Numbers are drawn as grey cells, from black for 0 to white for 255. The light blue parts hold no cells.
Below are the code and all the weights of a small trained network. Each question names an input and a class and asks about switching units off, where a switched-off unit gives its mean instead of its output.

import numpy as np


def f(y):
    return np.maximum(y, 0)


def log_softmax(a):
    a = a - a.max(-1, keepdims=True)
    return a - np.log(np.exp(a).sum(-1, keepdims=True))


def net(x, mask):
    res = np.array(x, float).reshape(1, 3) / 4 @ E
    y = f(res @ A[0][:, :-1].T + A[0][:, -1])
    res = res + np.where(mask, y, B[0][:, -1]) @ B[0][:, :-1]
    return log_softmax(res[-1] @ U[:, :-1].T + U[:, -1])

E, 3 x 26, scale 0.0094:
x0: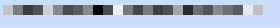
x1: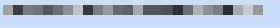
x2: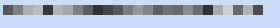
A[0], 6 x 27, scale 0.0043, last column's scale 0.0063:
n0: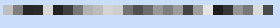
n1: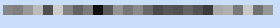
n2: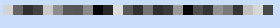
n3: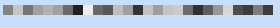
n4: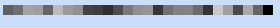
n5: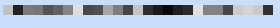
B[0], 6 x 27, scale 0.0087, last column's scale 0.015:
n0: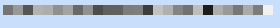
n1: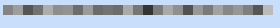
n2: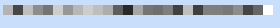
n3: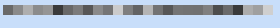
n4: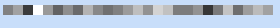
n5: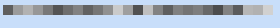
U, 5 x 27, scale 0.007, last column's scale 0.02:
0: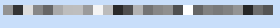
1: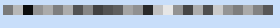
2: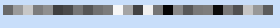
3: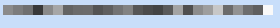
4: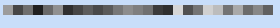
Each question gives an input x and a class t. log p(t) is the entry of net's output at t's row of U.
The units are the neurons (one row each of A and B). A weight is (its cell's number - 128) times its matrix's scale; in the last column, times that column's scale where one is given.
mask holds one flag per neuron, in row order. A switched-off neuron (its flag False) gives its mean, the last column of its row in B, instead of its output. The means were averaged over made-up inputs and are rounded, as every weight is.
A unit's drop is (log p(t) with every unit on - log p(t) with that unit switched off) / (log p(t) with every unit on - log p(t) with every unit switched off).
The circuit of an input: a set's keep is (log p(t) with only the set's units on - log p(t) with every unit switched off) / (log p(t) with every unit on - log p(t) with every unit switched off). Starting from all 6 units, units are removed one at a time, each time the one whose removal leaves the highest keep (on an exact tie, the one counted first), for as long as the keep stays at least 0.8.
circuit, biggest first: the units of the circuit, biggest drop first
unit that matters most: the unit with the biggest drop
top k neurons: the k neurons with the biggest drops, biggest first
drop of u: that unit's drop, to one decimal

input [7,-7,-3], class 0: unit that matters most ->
n2
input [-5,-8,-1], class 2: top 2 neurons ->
(n2, n3)
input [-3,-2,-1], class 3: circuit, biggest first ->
(n2, n0, n5)
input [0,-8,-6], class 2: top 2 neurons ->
(n3, n1)
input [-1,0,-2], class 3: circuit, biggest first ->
(n2, n0, n4, n5)
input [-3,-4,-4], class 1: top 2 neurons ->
(n2, n5)
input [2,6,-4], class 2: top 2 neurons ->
(n5, n1)
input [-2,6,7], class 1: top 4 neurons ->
(n1, n4, n3, n2)
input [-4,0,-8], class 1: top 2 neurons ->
(n2, n0)
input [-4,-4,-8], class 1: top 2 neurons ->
(n2, n0)
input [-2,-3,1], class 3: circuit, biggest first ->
(n2, n5, n0)
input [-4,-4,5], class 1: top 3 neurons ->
(n2, n5, n4)
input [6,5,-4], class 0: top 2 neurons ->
(n2, n3)
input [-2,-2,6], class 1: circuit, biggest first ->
(n2)
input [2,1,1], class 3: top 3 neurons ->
(n0, n3, n2)
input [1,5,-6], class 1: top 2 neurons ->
(n0, n3)
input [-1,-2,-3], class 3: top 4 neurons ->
(n2, n4, n5, n0)
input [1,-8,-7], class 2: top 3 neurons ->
(n3, n1, n4)
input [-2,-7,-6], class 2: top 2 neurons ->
(n3, n1)
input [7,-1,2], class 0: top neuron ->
(n2)
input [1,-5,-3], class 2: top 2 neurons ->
(n3, n1)
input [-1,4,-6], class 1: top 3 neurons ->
(n0, n2, n3)
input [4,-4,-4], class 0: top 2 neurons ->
(n2, n5)
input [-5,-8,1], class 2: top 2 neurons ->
(n2, n3)
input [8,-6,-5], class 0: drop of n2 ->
1.6
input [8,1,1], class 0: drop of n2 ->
1.3
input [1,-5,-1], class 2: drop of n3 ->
0.2
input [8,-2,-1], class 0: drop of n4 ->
0.0
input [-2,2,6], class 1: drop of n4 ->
0.1
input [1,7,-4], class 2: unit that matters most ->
n5
